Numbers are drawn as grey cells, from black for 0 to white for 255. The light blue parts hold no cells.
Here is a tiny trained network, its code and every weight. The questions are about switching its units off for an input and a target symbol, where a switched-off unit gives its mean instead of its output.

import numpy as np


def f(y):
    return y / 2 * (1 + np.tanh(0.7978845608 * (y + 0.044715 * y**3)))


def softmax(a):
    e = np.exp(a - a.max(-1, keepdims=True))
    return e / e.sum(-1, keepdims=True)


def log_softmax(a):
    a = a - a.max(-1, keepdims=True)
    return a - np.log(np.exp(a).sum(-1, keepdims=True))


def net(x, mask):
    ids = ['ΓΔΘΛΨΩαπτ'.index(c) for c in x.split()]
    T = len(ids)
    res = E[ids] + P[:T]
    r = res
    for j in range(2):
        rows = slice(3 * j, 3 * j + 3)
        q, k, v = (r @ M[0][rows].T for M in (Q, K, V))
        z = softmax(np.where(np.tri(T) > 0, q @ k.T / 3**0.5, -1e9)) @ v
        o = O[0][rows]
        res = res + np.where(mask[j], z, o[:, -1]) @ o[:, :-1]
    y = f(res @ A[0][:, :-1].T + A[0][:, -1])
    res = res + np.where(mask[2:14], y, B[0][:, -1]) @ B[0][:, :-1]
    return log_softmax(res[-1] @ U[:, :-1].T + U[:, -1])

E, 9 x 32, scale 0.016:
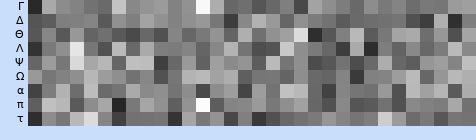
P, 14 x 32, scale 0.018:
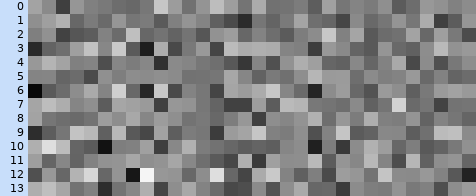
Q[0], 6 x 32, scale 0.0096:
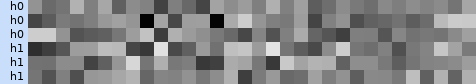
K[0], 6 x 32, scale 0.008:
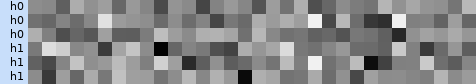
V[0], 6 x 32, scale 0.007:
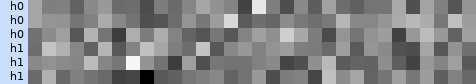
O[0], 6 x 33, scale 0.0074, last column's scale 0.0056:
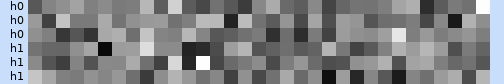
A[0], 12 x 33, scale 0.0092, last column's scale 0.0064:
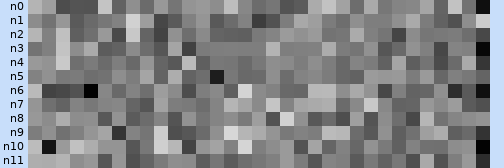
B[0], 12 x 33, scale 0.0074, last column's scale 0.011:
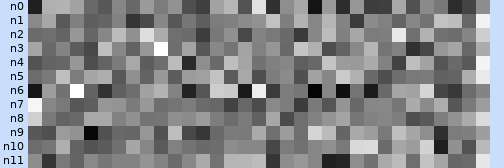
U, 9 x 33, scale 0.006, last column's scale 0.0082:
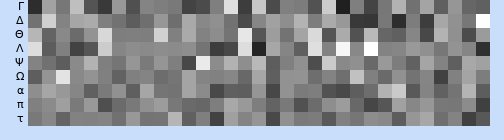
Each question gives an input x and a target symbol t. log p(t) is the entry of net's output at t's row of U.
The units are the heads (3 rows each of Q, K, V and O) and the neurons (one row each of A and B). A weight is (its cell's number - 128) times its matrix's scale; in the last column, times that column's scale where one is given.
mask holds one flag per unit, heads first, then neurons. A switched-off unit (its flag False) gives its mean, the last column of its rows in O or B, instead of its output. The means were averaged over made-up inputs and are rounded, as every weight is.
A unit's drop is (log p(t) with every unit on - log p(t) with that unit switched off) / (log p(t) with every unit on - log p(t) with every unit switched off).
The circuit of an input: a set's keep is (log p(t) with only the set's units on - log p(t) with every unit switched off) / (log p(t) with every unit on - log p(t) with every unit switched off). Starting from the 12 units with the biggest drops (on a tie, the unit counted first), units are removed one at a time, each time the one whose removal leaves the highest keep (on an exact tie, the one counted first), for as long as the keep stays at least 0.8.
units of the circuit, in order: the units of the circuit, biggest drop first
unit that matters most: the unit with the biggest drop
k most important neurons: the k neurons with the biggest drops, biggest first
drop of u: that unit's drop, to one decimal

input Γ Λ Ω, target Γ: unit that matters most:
n2
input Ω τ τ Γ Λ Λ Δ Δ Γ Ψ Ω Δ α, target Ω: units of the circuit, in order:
(h0, n10)
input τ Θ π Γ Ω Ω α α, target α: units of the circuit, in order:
(h1, n2, n4)
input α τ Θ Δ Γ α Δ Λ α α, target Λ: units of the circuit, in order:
(h0, n8, n9, n7)
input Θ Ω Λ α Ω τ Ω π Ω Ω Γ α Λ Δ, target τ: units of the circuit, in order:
(n4, h1, n11)
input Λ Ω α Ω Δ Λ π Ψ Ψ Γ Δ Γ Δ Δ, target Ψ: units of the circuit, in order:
(h0, n8, n4)
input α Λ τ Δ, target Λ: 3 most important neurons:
(n7, n9, n8)
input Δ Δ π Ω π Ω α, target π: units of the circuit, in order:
(h1, h0, n5)
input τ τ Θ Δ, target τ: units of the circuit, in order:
(h1, n10)
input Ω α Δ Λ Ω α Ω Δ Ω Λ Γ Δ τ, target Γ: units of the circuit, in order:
(n9, h0)
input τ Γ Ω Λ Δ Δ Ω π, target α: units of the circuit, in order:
(n2, h1, n4)
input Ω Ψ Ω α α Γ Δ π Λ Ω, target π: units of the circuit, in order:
(h1, n5)
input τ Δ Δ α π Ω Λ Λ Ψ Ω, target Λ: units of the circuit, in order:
(h0, n7, n9, n8)
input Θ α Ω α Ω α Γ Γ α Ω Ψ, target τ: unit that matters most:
n4
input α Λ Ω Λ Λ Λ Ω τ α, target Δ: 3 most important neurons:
(n1, n11, n10)
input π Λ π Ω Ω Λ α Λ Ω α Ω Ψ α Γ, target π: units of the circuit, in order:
(n5, h1)
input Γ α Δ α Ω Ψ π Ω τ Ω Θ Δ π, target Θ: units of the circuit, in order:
(h1, n11)
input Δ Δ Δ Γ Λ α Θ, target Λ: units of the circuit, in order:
(h0, n7, n8)
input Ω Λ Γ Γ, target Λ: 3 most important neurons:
(n7, n9, n8)
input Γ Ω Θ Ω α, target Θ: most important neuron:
(n3)
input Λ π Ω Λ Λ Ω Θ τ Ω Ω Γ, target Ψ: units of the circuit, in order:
(h0, n11, n8)
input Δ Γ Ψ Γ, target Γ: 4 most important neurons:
(n9, n5, n10, n8)
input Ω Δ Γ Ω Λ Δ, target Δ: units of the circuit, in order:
(h0, n11)
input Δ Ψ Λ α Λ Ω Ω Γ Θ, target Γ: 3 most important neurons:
(n6, n5, n8)
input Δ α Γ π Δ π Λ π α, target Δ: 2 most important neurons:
(n1, n11)
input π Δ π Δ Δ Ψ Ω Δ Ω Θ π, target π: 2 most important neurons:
(n5, n11)
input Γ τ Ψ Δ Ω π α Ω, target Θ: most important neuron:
(n3)
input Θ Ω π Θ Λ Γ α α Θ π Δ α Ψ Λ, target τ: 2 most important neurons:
(n4, n11)
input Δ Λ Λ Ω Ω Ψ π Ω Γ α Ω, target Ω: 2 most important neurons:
(n5, n1)
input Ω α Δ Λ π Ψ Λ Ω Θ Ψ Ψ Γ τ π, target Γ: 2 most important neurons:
(n2, n4)
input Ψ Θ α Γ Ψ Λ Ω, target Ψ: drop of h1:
2.0
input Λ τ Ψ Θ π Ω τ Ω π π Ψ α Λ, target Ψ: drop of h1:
0.6
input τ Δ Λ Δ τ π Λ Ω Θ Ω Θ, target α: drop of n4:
0.3
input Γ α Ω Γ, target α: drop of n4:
0.1
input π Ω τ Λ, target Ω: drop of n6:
0.0
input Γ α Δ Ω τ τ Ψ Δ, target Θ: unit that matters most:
n3
